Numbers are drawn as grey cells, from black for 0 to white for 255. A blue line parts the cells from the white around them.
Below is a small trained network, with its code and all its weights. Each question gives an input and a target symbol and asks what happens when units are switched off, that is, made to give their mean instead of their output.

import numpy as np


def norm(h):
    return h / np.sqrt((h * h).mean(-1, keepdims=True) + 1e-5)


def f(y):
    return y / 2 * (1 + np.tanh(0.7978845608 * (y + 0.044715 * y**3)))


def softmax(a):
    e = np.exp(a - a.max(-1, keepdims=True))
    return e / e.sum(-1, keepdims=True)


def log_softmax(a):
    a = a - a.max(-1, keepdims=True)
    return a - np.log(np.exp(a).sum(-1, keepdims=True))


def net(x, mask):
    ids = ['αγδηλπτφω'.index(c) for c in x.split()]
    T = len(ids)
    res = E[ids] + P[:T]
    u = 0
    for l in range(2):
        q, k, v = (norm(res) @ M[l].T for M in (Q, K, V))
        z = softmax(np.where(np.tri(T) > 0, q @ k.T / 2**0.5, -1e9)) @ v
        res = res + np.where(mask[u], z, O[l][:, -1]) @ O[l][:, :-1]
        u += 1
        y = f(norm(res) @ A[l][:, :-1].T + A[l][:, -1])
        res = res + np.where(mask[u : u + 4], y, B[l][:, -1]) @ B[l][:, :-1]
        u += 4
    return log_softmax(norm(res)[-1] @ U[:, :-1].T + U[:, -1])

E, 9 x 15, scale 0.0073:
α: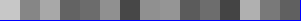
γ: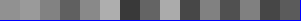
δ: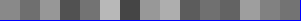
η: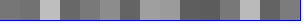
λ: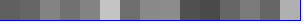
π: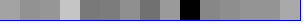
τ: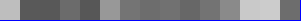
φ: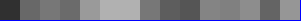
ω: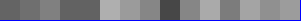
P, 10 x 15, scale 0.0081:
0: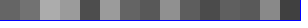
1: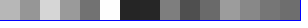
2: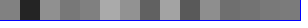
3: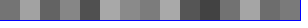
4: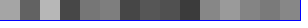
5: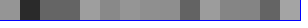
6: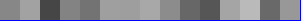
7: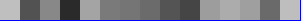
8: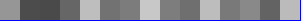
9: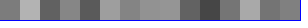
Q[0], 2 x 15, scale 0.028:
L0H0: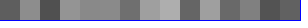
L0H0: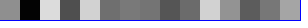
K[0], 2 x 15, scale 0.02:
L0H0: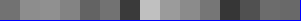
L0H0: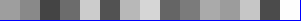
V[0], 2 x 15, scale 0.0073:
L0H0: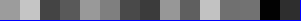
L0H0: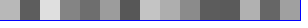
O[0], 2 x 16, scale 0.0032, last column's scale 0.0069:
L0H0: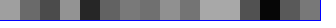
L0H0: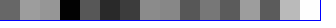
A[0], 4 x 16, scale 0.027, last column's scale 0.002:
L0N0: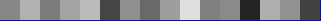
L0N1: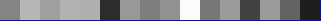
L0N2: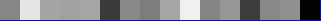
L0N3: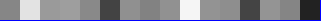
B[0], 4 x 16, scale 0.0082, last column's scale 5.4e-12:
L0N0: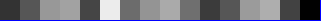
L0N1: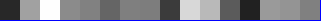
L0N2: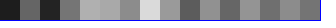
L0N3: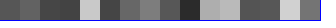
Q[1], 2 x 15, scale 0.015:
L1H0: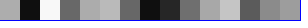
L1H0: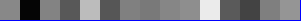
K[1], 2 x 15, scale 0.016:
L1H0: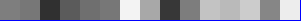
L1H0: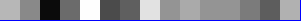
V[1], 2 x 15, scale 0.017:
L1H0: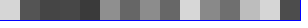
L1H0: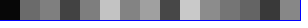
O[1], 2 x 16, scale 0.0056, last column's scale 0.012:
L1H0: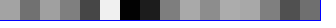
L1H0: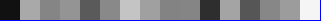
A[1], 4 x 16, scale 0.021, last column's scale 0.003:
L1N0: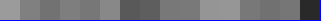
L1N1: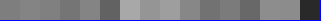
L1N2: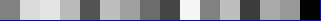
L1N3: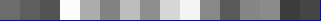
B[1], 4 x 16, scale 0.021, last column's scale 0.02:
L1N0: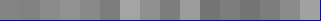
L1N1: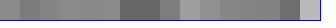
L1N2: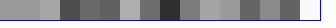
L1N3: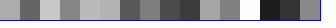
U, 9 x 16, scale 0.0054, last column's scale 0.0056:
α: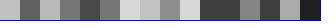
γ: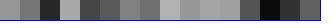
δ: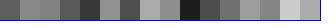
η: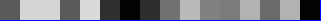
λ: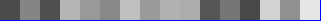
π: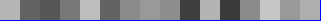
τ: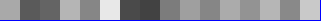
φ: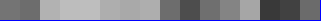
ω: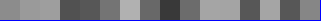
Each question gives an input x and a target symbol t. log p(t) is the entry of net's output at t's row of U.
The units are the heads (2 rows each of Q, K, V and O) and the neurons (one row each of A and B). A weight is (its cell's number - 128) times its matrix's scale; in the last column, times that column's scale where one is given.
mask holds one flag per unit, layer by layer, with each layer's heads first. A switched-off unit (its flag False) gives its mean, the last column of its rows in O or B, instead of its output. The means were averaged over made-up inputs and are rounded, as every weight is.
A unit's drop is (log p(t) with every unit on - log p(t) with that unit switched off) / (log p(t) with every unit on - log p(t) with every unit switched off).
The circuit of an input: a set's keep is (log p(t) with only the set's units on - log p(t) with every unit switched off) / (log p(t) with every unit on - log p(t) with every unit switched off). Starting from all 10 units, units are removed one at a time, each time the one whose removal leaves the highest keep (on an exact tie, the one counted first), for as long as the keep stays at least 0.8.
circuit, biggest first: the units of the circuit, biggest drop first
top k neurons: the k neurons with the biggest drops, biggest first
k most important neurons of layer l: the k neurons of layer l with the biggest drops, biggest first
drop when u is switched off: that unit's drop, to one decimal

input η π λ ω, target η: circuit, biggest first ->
L1N2; L1N1; L1H0; L0H0
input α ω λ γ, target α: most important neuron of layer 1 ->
L1N0
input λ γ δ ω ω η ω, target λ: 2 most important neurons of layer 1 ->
L1N2; L1N3
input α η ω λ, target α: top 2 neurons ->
L1N0; L1N2
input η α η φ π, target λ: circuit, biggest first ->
L1H0; L1N2
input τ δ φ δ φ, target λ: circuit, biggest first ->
L1H0; L1N2
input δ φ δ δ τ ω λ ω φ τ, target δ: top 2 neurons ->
L1N2; L1N1
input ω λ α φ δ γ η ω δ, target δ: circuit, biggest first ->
L1N2; L1H0; L1N1
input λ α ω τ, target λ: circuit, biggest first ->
L1N2; L1H0
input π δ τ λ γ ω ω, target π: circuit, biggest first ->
L1H0; L1N2
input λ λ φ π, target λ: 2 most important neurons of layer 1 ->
L1N2; L1N3
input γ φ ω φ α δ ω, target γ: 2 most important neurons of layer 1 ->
L1N2; L1N1
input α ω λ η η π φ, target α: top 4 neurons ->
L1N0; L1N2; L1N1; L1N3
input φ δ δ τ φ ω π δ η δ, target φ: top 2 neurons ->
L1N3; L1N2
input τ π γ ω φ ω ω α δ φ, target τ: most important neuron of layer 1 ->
L1N2
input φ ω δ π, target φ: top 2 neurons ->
L1N3; L1N2
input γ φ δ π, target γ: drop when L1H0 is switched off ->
0.2
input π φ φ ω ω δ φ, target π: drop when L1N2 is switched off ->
0.2
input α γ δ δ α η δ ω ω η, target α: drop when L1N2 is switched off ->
0.7
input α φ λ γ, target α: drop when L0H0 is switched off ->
0.1
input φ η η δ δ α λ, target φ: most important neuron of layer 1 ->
L1N3
